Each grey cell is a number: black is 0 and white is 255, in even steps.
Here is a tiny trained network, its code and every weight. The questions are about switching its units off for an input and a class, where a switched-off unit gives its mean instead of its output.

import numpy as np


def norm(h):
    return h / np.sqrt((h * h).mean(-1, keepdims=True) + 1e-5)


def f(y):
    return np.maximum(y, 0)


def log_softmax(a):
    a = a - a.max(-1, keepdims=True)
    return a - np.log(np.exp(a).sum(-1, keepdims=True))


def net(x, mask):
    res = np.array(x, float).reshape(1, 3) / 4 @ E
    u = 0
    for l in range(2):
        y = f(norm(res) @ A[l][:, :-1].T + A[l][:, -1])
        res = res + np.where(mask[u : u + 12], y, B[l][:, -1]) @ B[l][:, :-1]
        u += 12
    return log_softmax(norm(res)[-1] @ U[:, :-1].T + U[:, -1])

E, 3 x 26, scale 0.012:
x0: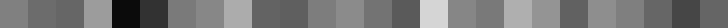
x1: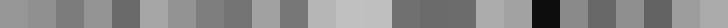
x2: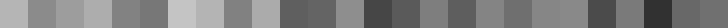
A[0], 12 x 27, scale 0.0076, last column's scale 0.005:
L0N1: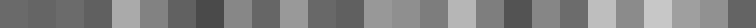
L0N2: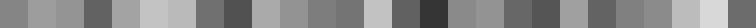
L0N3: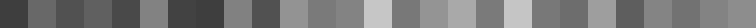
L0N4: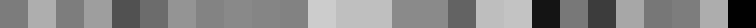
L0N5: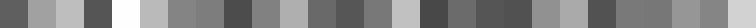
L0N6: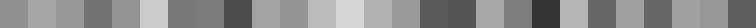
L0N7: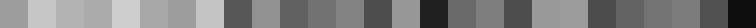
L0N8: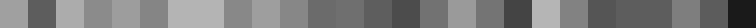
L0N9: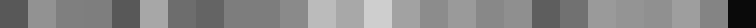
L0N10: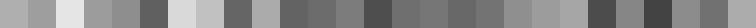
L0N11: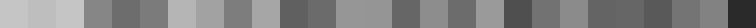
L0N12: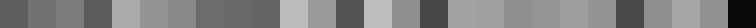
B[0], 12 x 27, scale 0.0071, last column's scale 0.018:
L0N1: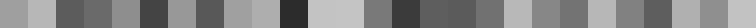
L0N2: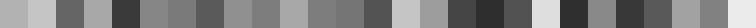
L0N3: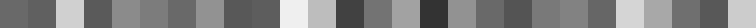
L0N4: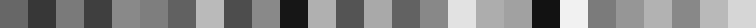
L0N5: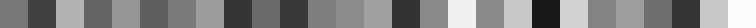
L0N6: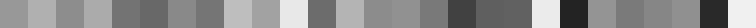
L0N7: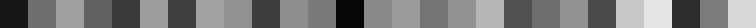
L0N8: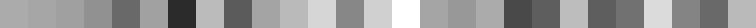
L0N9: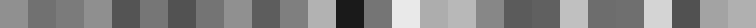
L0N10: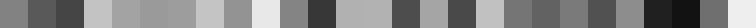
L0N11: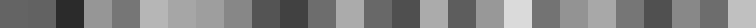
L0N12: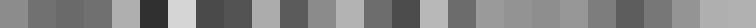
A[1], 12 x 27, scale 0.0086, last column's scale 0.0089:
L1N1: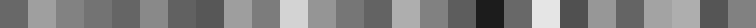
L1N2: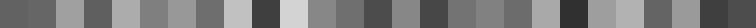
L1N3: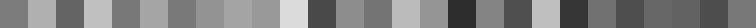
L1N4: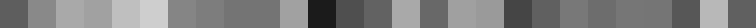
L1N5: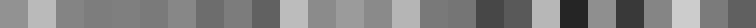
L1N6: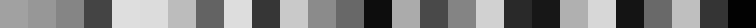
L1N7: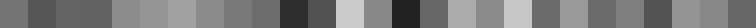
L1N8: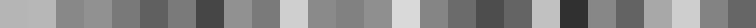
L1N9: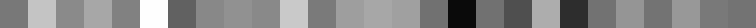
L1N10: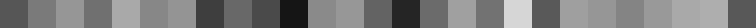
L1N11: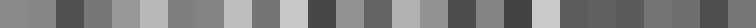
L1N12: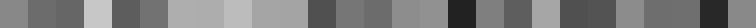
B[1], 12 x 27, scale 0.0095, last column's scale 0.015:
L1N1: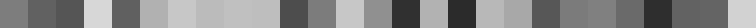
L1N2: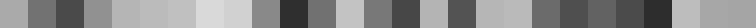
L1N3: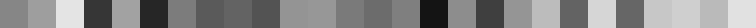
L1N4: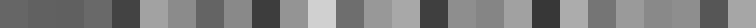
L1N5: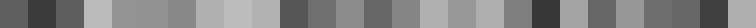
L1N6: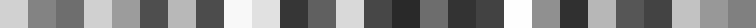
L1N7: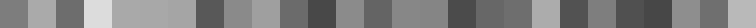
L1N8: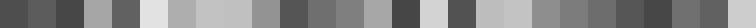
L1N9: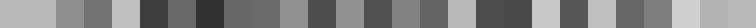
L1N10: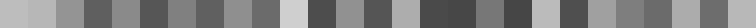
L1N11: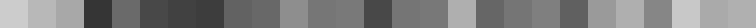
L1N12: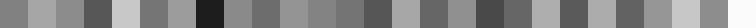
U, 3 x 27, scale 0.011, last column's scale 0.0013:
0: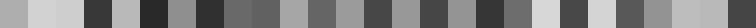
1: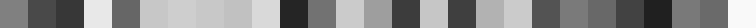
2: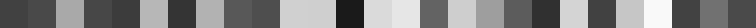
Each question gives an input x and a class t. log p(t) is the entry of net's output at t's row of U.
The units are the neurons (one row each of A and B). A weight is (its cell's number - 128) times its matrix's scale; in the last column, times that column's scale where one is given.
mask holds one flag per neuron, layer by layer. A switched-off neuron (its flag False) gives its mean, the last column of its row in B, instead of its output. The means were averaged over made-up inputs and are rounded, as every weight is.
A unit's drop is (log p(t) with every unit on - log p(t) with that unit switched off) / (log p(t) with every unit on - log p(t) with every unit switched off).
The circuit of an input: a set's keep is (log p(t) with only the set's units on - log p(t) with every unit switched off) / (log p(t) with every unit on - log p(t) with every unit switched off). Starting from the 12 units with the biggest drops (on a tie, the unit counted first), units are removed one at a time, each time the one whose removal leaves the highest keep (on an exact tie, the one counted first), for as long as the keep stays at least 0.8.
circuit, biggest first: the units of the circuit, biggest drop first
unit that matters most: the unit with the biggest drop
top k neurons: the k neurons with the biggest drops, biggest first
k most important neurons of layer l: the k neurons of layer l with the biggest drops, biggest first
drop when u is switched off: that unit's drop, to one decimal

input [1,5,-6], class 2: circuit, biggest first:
(L0N9)
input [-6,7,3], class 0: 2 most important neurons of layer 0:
(L0N6, L0N2)
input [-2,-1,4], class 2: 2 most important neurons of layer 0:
(L0N7, L0N8)
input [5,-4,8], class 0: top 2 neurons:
(L0N5, L0N4)
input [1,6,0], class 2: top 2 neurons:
(L0N4, L1N1)
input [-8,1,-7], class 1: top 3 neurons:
(L0N2, L0N4, L0N6)
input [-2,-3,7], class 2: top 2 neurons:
(L0N7, L0N8)
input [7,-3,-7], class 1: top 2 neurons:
(L0N5, L0N4)
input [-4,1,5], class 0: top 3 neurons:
(L0N2, L0N6, L0N4)
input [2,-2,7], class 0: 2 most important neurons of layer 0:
(L0N5, L0N4)
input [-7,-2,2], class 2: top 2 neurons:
(L0N5, L0N7)
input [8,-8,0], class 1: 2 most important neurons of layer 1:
(L1N1, L1N2)
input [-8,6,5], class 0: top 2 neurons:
(L0N6, L0N2)
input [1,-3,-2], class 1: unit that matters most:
L0N5
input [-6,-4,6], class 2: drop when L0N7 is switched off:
0.1
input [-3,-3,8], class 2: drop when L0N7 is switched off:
0.4
